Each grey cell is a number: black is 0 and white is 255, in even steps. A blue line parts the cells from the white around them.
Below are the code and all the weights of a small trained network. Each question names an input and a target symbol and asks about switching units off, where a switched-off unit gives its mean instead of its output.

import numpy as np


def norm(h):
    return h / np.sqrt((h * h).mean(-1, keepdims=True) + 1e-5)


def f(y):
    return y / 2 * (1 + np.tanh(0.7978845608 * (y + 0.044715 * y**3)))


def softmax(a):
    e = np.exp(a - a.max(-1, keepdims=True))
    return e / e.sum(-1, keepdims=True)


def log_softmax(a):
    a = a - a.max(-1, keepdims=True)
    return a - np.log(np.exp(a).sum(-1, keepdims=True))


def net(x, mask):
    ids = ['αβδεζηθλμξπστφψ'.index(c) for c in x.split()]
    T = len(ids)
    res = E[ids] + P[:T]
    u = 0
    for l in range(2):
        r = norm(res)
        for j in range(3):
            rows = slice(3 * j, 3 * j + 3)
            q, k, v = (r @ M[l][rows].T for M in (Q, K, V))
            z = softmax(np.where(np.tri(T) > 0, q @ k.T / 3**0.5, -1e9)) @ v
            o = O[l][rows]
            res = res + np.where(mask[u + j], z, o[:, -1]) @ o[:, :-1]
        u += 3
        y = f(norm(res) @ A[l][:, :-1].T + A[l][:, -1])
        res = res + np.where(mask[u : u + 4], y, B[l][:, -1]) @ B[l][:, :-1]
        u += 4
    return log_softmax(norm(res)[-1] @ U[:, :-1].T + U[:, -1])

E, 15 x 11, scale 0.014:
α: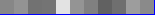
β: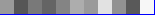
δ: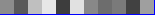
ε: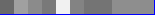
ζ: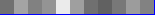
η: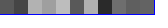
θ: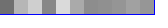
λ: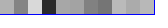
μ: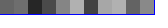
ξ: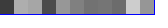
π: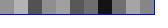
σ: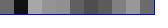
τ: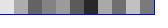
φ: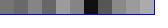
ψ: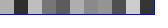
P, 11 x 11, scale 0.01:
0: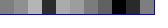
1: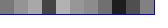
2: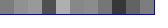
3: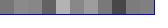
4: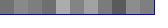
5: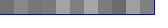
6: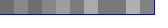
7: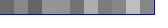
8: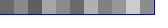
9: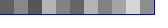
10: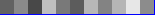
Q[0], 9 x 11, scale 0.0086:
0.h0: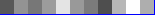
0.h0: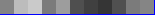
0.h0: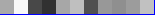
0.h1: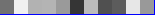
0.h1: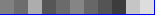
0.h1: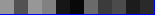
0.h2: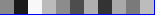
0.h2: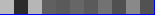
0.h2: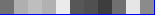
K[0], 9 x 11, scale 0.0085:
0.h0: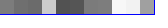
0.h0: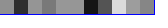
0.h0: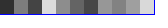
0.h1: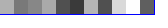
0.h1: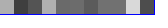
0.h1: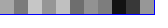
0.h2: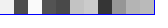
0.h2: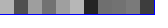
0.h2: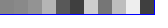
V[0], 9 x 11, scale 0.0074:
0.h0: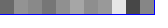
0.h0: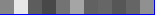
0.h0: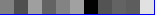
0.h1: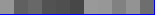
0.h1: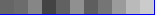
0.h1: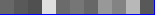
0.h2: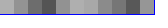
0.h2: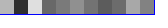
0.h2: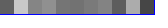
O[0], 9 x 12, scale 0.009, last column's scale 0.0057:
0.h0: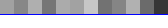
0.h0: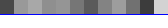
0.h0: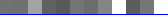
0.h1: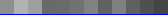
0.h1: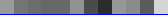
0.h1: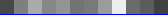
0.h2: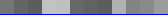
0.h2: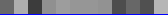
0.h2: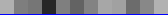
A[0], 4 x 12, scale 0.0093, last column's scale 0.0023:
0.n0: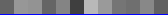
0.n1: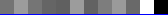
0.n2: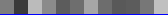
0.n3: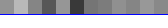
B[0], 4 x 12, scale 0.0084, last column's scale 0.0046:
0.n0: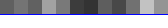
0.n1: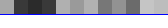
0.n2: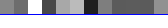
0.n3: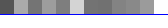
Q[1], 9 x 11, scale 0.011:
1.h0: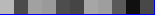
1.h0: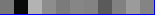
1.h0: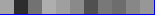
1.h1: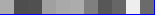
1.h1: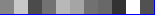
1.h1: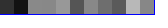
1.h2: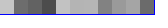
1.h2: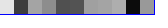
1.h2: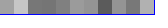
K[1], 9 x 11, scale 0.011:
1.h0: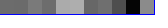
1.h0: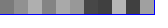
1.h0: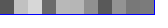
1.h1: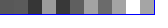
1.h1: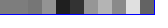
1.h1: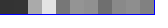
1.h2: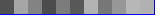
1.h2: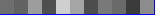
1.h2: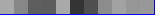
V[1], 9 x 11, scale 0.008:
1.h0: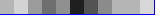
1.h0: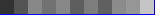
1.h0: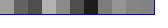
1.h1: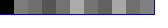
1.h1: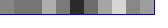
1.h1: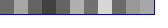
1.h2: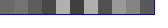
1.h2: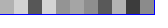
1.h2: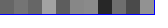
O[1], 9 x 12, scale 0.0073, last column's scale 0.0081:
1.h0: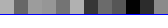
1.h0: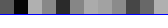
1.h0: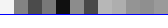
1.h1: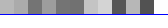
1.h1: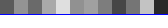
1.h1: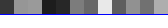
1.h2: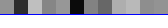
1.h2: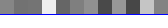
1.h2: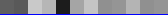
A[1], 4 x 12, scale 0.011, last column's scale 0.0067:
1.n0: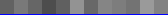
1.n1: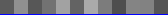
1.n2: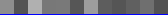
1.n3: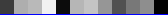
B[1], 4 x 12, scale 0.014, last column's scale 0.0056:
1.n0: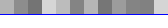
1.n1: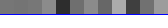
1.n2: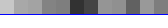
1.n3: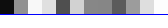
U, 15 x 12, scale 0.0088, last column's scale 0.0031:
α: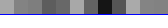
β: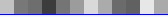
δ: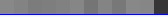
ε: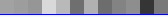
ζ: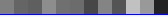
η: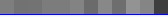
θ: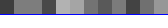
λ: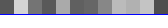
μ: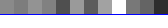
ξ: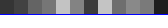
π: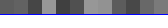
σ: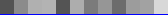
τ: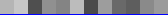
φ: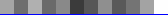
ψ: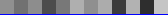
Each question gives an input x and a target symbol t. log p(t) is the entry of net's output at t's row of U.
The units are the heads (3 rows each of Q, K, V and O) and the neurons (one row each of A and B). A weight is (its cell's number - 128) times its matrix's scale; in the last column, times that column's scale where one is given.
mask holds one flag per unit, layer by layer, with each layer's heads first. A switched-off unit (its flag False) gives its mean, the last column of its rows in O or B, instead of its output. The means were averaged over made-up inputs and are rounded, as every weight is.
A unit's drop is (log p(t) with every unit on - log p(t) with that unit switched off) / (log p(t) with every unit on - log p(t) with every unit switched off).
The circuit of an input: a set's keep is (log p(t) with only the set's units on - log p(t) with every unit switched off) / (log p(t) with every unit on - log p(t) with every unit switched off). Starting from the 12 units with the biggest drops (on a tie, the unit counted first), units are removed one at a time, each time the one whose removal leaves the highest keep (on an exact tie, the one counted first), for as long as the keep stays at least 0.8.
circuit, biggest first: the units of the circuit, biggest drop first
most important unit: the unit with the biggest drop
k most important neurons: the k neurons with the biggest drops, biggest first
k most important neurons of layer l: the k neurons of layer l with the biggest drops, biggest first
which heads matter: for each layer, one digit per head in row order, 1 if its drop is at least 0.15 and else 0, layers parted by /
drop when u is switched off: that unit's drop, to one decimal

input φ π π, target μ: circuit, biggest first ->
[0.h0]
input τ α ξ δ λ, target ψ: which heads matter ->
001 / 010
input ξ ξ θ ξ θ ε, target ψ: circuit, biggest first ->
[1.h1, 1.n3]
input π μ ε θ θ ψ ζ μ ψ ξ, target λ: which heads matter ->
010 / 000
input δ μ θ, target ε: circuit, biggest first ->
[0.h2, 1.h1, 1.n3]
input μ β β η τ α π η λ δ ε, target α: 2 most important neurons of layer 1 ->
[1.n3, 1.n0]
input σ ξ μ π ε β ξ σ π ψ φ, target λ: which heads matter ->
011 / 100
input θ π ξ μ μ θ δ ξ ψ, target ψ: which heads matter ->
100 / 000
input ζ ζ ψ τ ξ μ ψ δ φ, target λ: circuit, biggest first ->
[0.h2, 1.h0]
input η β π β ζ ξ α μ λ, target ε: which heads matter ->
101 / 010
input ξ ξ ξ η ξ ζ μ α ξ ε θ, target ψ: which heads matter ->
101 / 001
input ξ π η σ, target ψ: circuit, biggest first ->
[0.h2, 0.n2, 1.n3]
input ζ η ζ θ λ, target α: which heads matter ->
010 / 000
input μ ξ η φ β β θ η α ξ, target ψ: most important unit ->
1.h2
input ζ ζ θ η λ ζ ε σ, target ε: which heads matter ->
001 / 010
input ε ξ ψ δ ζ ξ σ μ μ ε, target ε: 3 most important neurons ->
[1.n3, 0.n3, 0.n1]
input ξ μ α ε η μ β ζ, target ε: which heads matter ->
101 / 010
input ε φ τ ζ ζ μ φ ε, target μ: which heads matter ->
000 / 000
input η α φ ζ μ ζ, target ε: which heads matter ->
100 / 010
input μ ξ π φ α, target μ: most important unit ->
0.h0
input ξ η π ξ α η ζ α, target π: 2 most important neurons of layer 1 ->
[1.n1, 1.n3]
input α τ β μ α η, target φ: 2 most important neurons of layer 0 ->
[0.n2, 0.n3]
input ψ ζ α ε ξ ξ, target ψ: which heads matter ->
000 / 000
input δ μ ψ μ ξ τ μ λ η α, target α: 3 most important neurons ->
[0.n1, 1.n3, 0.n3]
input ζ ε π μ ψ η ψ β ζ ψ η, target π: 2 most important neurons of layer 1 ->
[1.n1, 1.n3]
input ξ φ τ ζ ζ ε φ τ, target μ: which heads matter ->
110 / 000
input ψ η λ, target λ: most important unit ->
1.h0
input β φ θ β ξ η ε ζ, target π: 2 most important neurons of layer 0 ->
[0.n2, 0.n1]
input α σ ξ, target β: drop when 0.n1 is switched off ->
0.5
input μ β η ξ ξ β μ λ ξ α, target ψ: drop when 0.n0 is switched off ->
0.0
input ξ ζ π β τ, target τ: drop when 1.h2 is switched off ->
0.1
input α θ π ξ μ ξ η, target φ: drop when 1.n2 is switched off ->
0.2
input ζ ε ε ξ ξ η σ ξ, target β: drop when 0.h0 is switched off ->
1.3
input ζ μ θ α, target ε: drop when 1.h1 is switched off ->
0.3
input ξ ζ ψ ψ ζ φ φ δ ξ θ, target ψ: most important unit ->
1.h2
